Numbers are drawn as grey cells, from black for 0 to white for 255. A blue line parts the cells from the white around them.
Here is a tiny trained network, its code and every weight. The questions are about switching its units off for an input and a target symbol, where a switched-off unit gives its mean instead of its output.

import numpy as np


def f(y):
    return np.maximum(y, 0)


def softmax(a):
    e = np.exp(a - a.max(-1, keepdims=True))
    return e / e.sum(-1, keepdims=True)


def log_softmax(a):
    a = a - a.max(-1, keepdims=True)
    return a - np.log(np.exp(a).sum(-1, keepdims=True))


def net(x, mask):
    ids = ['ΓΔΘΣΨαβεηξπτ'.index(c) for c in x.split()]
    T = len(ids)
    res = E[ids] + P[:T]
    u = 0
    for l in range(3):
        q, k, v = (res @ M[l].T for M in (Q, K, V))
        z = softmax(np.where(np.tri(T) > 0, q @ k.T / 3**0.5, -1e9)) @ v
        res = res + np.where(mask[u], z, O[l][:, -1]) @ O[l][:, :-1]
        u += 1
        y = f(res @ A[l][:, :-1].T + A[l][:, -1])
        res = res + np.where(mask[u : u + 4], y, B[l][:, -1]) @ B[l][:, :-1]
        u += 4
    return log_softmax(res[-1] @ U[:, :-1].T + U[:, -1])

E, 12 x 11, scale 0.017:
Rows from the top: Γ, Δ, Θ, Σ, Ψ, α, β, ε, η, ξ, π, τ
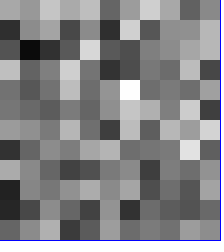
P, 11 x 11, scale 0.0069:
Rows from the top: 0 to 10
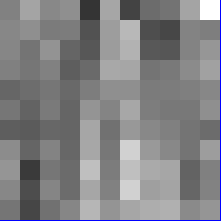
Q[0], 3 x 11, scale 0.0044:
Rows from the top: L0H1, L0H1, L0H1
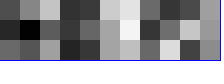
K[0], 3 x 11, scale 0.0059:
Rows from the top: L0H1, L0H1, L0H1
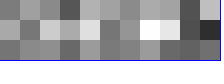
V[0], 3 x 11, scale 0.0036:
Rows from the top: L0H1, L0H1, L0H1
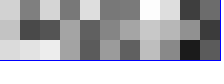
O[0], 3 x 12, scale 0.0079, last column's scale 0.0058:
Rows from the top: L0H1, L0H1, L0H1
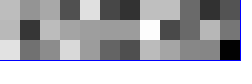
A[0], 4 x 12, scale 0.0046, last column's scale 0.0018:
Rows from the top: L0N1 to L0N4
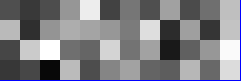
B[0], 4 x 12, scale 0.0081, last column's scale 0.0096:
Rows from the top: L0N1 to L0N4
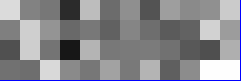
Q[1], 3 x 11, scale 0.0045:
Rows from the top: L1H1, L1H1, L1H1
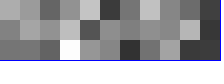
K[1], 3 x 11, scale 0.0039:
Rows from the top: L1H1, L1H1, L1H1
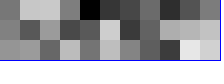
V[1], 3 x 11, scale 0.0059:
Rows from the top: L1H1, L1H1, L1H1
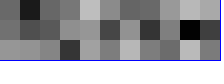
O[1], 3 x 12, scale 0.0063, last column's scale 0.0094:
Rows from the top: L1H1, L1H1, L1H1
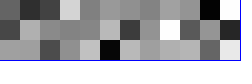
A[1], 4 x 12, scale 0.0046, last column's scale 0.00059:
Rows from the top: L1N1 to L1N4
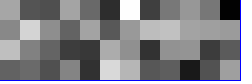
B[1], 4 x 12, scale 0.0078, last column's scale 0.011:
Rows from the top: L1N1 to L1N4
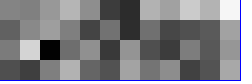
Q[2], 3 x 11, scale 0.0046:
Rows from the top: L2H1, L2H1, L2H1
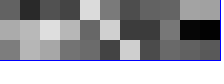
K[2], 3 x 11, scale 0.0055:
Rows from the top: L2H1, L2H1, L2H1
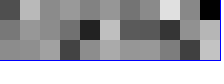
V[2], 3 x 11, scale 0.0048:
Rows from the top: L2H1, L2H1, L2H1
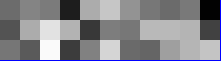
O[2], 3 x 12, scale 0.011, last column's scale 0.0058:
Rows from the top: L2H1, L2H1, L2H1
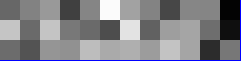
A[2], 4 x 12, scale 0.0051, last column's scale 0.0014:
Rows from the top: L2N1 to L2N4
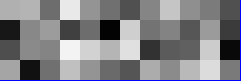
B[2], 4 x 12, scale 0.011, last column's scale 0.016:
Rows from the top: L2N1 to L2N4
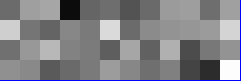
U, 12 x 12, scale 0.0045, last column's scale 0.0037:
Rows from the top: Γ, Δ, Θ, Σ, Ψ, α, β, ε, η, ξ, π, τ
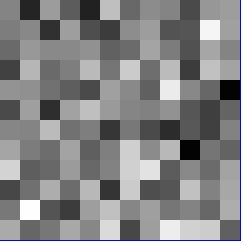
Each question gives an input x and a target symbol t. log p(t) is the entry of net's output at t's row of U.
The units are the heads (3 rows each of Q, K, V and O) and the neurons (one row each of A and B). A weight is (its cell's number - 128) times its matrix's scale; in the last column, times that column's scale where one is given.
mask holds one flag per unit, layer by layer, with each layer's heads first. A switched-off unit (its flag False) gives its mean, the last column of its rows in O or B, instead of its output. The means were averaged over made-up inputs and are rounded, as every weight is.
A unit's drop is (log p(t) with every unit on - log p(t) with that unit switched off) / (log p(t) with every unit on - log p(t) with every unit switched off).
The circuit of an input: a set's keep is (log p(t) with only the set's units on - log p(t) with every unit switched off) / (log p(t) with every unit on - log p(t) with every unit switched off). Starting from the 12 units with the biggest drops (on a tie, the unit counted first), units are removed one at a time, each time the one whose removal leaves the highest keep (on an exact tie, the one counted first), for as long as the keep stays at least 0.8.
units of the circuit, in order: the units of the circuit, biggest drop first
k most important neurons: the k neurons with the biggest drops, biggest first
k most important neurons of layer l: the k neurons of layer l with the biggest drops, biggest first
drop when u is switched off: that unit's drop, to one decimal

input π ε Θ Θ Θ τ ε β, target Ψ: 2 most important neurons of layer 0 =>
(L0N4, L0N3)
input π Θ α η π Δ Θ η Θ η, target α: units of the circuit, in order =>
(L0N1, L2H1, L1H1)
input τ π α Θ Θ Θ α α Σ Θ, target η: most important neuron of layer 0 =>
(L0N1)
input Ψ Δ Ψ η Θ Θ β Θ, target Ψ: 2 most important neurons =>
(L1N1, L2N4)
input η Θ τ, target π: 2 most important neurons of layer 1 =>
(L1N3, L1N1)
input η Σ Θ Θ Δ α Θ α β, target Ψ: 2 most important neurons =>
(L2N1, L1N1)
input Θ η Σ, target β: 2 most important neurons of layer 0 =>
(L0N4, L0N3)
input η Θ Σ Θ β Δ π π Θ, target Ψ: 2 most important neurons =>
(L0N4, L1N1)
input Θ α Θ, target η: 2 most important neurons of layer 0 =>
(L0N1, L0N4)
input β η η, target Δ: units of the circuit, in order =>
(L1N3, L2N4, L2H1)
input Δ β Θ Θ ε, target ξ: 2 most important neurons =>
(L2N4, L0N4)
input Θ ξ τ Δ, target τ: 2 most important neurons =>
(L2N2, L2N4)
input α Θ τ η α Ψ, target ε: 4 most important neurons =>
(L2N3, L2N4, L1N4, L0N1)
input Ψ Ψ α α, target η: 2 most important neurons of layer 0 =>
(L0N4, L0N1)
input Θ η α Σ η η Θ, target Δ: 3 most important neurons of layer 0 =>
(L0N1, L0N2, L0N4)
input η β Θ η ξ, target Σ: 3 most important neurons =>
(L2N3, L0N3, L2N4)
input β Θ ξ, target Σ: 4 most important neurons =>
(L2N3, L0N3, L2N4, L1N2)
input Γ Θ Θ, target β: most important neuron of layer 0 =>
(L0N1)
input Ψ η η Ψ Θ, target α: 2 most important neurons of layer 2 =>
(L2N4, L2N2)
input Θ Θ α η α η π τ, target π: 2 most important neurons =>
(L0N3, L0N4)
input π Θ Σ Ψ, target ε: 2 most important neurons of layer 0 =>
(L0N4, L0N1)
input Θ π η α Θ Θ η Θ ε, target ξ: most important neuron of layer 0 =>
(L0N3)
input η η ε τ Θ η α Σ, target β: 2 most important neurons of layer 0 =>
(L0N3, L0N4)
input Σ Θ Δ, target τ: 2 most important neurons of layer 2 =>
(L2N2, L2N4)
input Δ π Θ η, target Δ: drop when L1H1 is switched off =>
0.2
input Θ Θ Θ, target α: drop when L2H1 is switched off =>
0.4
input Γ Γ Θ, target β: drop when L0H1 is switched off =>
1.3
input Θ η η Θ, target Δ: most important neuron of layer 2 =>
(L2N1)
